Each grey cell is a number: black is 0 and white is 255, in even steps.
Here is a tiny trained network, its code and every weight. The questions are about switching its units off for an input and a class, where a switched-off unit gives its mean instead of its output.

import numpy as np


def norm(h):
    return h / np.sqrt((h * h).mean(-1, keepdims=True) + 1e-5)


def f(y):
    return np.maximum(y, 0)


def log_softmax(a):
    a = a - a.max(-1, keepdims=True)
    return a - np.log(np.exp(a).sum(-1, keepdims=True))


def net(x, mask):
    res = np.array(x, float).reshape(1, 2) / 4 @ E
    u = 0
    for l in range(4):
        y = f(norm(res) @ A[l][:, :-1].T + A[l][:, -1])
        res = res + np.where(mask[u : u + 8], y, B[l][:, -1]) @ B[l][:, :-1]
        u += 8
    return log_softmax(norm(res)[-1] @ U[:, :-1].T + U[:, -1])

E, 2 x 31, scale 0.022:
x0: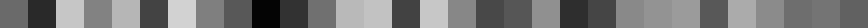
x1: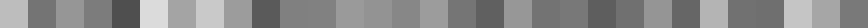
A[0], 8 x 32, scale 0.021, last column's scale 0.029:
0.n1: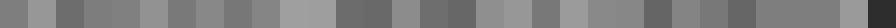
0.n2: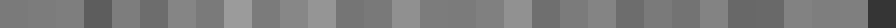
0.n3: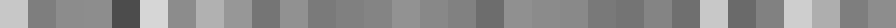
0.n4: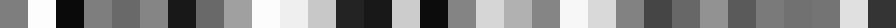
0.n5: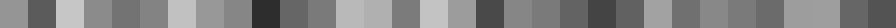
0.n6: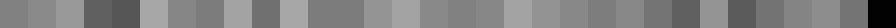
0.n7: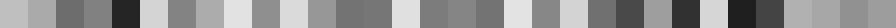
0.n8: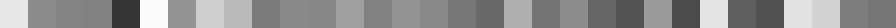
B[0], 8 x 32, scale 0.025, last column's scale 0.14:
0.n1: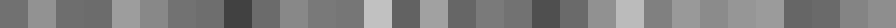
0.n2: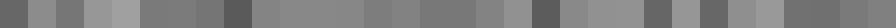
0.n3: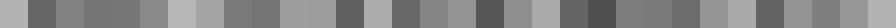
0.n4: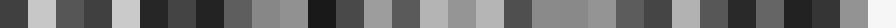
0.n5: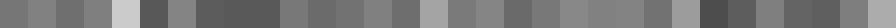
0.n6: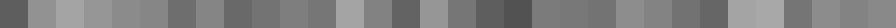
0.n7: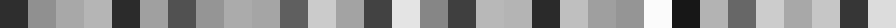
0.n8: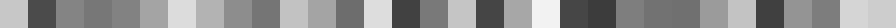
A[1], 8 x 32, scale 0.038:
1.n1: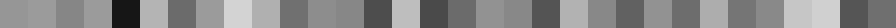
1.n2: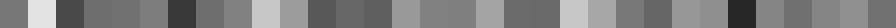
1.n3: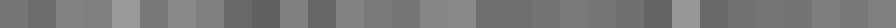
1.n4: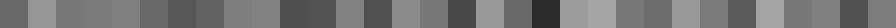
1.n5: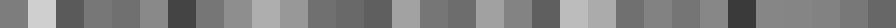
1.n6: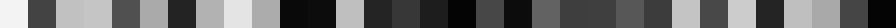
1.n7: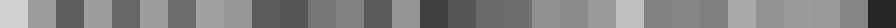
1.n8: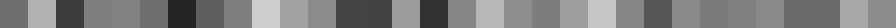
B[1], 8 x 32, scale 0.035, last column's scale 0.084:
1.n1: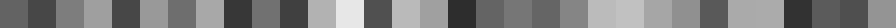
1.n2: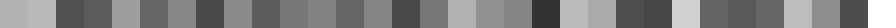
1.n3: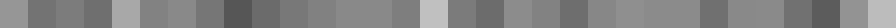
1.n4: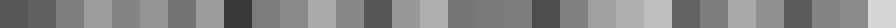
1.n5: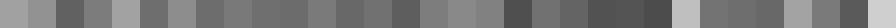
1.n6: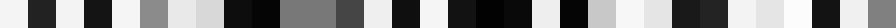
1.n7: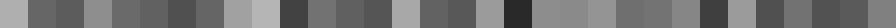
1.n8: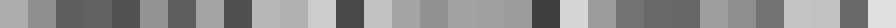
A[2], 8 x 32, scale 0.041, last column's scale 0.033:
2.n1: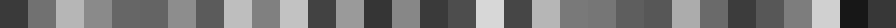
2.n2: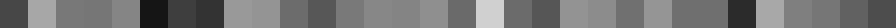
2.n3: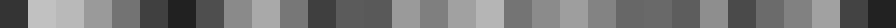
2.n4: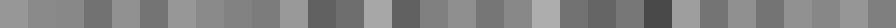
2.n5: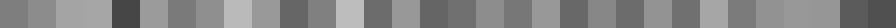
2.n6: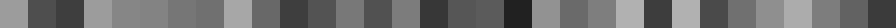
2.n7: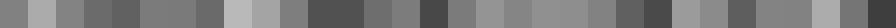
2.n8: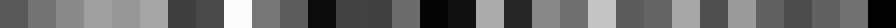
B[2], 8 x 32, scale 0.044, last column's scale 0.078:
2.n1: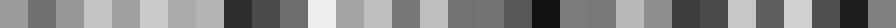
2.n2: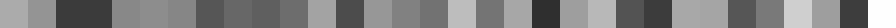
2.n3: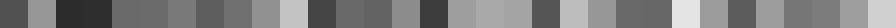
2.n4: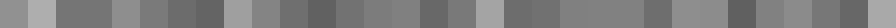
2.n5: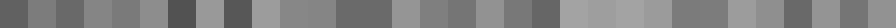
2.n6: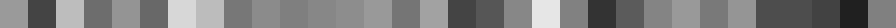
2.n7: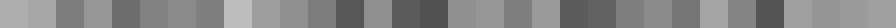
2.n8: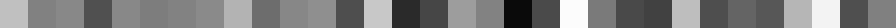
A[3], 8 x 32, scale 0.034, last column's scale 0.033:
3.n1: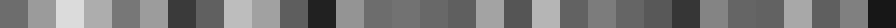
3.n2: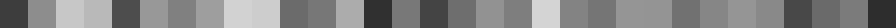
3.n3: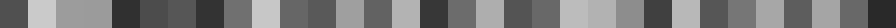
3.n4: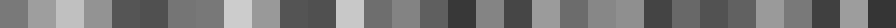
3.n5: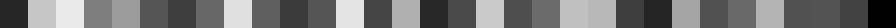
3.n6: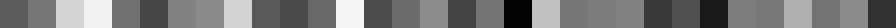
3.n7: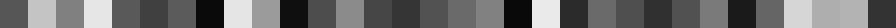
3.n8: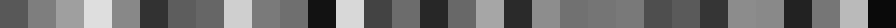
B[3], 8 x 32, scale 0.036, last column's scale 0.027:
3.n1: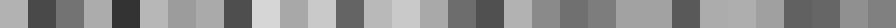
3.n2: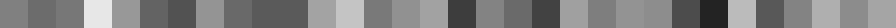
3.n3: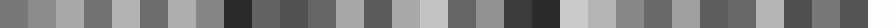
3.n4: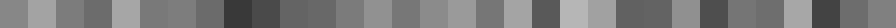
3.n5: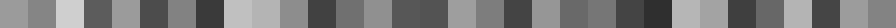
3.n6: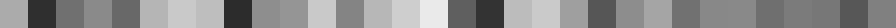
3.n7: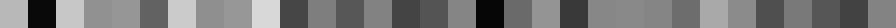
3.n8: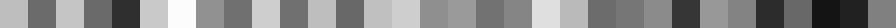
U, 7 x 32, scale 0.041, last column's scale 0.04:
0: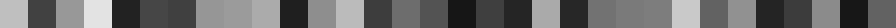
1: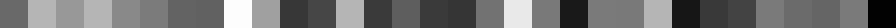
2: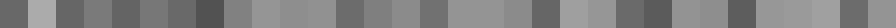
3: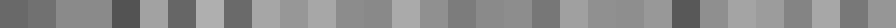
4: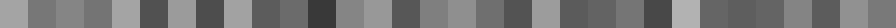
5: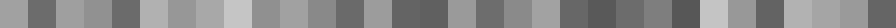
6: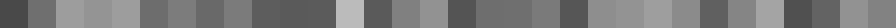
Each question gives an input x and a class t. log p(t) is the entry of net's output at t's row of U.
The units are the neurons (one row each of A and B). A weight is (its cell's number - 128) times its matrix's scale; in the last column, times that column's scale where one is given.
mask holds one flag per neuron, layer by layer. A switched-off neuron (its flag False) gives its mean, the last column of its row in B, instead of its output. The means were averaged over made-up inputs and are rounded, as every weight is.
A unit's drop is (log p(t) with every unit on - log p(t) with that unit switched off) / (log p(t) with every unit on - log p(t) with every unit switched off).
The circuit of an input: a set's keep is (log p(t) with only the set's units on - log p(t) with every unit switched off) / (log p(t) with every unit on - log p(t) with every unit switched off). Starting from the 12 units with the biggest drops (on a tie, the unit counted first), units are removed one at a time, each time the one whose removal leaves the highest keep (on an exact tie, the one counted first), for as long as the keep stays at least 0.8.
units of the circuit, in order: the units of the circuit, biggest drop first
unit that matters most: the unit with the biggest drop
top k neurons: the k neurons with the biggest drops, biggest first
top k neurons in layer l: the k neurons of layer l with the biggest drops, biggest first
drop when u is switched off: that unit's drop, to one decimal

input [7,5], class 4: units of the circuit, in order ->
[0.n7]
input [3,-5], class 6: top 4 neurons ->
[0.n4; 0.n8; 1.n8; 0.n3]
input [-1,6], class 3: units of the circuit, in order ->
[0.n4; 1.n1]
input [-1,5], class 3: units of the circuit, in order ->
[0.n4; 1.n1]
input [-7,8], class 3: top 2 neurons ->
[0.n7; 0.n8]
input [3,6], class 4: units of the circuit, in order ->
[0.n7; 1.n8]
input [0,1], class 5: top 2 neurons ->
[0.n8; 0.n3]
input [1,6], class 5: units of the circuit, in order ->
[0.n8; 0.n4]
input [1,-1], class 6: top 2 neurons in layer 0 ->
[0.n4; 0.n8]
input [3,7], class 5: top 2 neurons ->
[0.n4; 1.n2]
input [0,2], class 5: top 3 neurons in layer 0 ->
[0.n8; 0.n3; 0.n5]
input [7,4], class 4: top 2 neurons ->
[0.n7; 1.n4]
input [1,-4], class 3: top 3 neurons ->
[0.n3; 0.n8; 0.n4]
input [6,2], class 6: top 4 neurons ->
[0.n8; 0.n4; 0.n3; 1.n2]
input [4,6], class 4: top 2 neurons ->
[0.n7; 0.n5]
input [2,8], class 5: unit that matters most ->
0.n4
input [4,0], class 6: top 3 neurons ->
[0.n8; 0.n4; 0.n3]
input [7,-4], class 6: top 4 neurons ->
[0.n4; 0.n8; 0.n3; 1.n2]
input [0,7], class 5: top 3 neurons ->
[0.n8; 0.n3; 0.n5]
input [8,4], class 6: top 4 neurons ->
[0.n8; 0.n4; 1.n2; 0.n3]
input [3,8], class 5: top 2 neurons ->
[0.n4; 1.n2]
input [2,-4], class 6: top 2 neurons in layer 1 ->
[1.n8; 1.n2]
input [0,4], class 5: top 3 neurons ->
[0.n8; 0.n3; 0.n5]
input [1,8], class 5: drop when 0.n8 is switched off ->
0.8
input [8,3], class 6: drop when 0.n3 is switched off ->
0.4
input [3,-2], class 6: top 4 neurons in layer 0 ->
[0.n4; 0.n8; 0.n3; 0.n7]
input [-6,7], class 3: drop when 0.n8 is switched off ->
0.6
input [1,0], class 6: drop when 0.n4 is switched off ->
0.8
